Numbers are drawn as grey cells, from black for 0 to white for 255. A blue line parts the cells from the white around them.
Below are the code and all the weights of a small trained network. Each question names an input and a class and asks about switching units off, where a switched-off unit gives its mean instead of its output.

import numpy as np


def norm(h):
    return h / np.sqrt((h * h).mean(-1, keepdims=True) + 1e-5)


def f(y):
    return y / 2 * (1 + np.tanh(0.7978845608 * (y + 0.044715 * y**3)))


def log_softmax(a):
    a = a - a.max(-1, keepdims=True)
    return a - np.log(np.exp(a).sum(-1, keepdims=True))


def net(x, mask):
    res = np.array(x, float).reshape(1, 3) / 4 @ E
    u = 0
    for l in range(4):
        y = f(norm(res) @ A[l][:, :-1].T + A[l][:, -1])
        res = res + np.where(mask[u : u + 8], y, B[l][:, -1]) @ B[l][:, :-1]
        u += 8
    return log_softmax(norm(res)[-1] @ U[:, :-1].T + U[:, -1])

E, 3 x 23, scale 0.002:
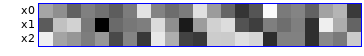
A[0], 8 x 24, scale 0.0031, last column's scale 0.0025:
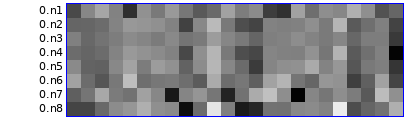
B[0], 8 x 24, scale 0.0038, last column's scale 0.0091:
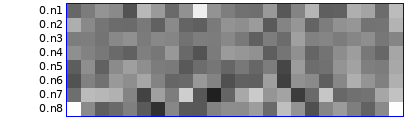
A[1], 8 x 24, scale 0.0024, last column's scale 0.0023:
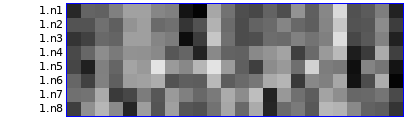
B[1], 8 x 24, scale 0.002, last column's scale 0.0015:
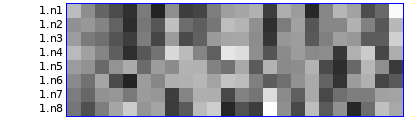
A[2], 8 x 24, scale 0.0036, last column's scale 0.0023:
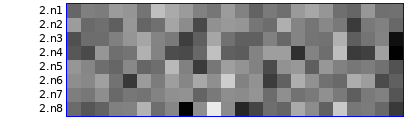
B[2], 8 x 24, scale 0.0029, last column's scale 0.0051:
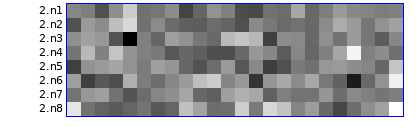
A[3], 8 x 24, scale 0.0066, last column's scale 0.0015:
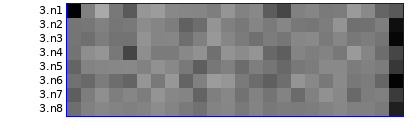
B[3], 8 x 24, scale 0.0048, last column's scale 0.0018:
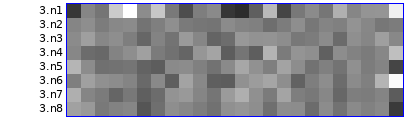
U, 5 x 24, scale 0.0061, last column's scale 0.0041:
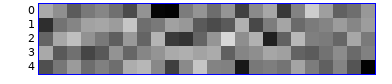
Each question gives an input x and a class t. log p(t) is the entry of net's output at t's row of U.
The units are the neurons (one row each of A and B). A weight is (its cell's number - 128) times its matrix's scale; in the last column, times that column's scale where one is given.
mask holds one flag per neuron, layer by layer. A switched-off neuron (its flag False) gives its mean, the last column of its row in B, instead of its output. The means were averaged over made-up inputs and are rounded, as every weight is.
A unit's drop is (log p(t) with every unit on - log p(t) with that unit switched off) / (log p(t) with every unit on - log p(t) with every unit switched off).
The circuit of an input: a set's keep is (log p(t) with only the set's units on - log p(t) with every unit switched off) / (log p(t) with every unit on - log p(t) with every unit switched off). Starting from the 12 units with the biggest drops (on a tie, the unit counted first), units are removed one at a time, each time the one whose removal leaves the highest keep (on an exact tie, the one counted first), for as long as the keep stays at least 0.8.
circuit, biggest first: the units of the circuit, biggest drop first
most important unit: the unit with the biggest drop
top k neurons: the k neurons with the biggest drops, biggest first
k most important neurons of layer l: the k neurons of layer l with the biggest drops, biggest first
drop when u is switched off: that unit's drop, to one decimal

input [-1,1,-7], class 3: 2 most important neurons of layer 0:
0.n1; 0.n7
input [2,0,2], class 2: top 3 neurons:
0.n6; 0.n1; 0.n8
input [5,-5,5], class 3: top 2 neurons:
0.n7; 0.n8
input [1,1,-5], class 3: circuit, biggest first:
0.n1
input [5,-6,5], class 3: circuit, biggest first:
0.n7; 0.n8
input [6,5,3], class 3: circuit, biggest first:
2.n6; 0.n7
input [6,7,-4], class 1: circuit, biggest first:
0.n8; 3.n1
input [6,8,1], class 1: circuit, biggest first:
0.n8; 3.n1
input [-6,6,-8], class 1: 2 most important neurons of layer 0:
0.n1; 0.n2
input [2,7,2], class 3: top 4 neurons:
2.n6; 0.n7; 2.n5; 0.n6
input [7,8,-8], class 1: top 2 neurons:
0.n8; 3.n1
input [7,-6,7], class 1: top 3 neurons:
0.n8; 0.n2; 0.n4
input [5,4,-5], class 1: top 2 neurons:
0.n8; 0.n1
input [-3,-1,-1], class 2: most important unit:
0.n7
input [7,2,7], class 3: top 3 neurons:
0.n7; 0.n8; 3.n6
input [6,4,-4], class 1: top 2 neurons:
0.n8; 0.n1
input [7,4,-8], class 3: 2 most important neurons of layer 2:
2.n6; 2.n8
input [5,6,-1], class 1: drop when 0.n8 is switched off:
0.7
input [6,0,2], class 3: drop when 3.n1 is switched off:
0.2
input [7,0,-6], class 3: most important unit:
0.n1
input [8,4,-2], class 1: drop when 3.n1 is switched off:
0.1
